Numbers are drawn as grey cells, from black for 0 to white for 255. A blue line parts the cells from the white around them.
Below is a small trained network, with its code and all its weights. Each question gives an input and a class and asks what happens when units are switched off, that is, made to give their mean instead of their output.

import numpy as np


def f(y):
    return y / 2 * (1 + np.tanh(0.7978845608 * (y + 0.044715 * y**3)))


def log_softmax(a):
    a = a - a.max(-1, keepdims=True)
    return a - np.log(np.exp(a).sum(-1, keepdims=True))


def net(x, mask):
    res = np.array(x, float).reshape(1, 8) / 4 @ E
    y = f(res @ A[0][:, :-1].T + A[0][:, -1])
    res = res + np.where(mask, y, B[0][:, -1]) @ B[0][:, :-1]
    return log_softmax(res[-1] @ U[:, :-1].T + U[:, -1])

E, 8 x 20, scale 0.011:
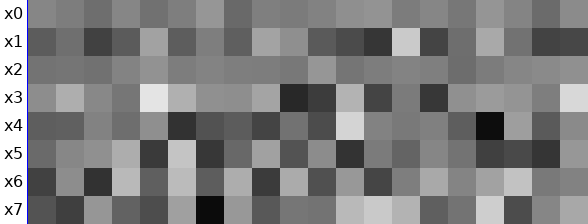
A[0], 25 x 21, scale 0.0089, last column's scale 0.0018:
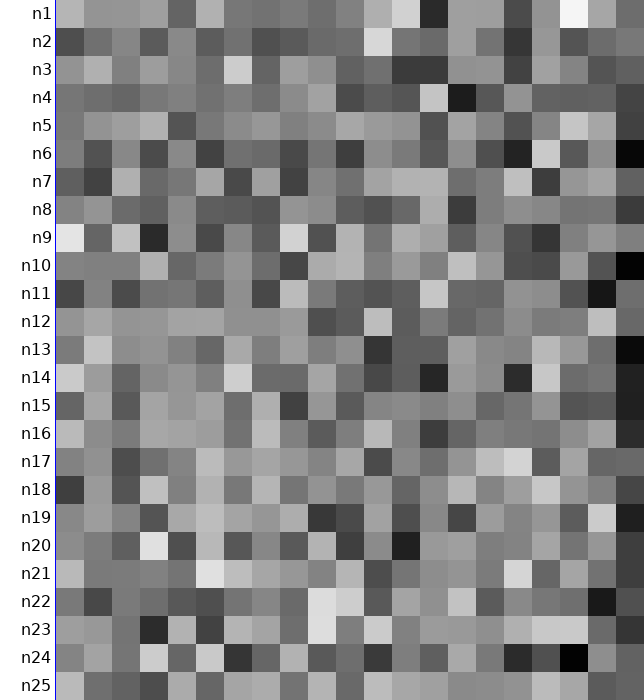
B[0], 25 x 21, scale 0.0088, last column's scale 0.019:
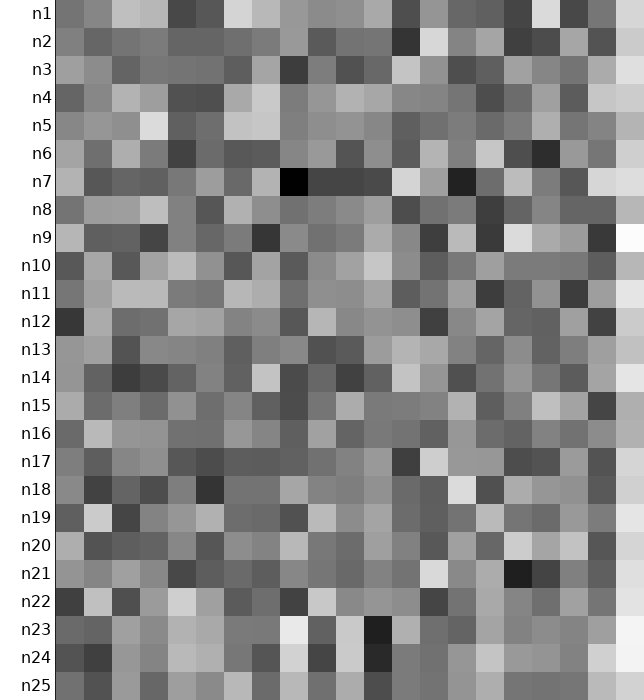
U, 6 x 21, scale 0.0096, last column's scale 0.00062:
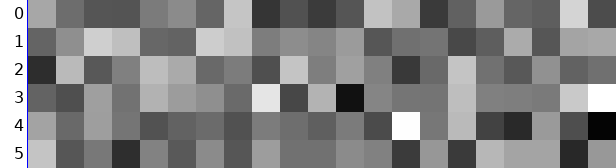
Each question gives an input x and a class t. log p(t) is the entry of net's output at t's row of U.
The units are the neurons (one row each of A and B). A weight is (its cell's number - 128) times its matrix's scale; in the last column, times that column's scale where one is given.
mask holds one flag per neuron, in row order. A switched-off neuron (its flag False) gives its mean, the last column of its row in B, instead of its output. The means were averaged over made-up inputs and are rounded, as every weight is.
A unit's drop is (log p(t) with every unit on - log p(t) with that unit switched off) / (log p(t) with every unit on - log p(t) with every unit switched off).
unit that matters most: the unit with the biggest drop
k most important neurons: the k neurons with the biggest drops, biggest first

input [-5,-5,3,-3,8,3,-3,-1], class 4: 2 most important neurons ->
n6, n2
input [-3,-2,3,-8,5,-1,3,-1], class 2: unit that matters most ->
n22
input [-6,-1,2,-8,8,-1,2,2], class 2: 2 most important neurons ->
n22, n10
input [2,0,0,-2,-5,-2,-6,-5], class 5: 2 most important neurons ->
n9, n7
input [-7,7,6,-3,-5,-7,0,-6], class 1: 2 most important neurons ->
n11, n24
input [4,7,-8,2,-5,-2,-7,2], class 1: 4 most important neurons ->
n4, n11, n8, n20
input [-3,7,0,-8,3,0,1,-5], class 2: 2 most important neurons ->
n22, n1
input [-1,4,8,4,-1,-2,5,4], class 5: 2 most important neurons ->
n18, n14
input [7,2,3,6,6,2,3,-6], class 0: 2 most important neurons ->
n14, n3
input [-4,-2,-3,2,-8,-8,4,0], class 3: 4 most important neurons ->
n23, n25, n6, n2
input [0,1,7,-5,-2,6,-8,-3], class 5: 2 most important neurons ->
n9, n23
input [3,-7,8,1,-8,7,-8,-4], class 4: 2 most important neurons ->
n21, n17
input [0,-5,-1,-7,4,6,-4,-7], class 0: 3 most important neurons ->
n14, n3, n19
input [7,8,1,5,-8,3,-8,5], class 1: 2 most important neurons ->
n4, n11
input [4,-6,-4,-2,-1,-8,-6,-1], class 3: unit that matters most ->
n23
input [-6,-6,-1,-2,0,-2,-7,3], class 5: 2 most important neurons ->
n9, n11
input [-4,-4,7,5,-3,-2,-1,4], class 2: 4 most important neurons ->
n12, n14, n19, n3
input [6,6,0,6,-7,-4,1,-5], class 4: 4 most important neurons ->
n21, n17, n22, n1
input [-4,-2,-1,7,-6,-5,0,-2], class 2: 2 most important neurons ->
n19, n12
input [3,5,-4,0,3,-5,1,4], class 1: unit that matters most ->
n24
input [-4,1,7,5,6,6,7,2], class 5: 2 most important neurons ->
n20, n23
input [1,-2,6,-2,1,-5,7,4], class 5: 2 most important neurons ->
n18, n24
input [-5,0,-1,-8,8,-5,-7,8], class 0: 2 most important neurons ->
n7, n19
